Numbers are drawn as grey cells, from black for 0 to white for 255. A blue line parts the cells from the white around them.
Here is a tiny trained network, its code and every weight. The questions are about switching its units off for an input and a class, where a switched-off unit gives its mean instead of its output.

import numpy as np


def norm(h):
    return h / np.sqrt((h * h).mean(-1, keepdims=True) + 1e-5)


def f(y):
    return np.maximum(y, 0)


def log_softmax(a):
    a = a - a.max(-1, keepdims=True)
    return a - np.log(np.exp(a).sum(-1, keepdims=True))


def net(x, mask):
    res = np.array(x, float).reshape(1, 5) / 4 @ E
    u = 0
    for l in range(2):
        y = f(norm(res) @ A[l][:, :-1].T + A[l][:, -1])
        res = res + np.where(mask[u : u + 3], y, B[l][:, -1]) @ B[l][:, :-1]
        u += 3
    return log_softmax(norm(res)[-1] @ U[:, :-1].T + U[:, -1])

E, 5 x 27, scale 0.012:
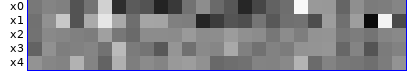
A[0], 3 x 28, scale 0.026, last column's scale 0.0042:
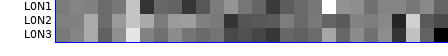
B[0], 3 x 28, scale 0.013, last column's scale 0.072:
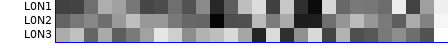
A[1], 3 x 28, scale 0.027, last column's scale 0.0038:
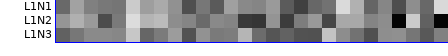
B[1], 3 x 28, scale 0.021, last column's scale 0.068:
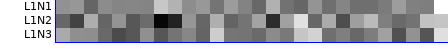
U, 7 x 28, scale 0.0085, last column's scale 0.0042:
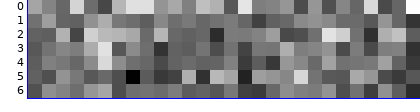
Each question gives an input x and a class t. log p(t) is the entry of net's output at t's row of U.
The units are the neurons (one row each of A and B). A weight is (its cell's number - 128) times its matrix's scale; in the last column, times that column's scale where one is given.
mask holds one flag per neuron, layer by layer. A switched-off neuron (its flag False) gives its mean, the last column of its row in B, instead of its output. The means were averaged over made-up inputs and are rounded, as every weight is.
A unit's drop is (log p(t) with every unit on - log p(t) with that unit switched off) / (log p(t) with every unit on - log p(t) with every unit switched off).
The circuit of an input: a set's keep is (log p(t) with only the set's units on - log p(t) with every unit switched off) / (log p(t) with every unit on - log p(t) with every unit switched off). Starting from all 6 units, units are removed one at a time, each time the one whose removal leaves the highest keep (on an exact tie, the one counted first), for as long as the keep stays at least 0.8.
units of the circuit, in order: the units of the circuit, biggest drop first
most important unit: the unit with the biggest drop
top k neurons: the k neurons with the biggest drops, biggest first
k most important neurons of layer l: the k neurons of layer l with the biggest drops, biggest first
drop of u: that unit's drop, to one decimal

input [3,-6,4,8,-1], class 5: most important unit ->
L0N3
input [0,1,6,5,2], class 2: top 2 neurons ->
L0N1, L1N2
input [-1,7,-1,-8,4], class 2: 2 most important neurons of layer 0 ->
L0N1, L0N2
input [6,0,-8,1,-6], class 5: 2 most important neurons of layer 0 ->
L0N1, L0N2
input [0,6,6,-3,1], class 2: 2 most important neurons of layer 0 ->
L0N1, L0N2
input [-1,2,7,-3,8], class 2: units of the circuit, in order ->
L0N1, L1N2
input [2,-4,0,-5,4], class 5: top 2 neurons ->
L0N3, L1N1
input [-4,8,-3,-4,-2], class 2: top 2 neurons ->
L1N2, L0N1
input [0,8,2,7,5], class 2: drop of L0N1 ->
0.6
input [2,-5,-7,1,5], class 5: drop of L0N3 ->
0.7
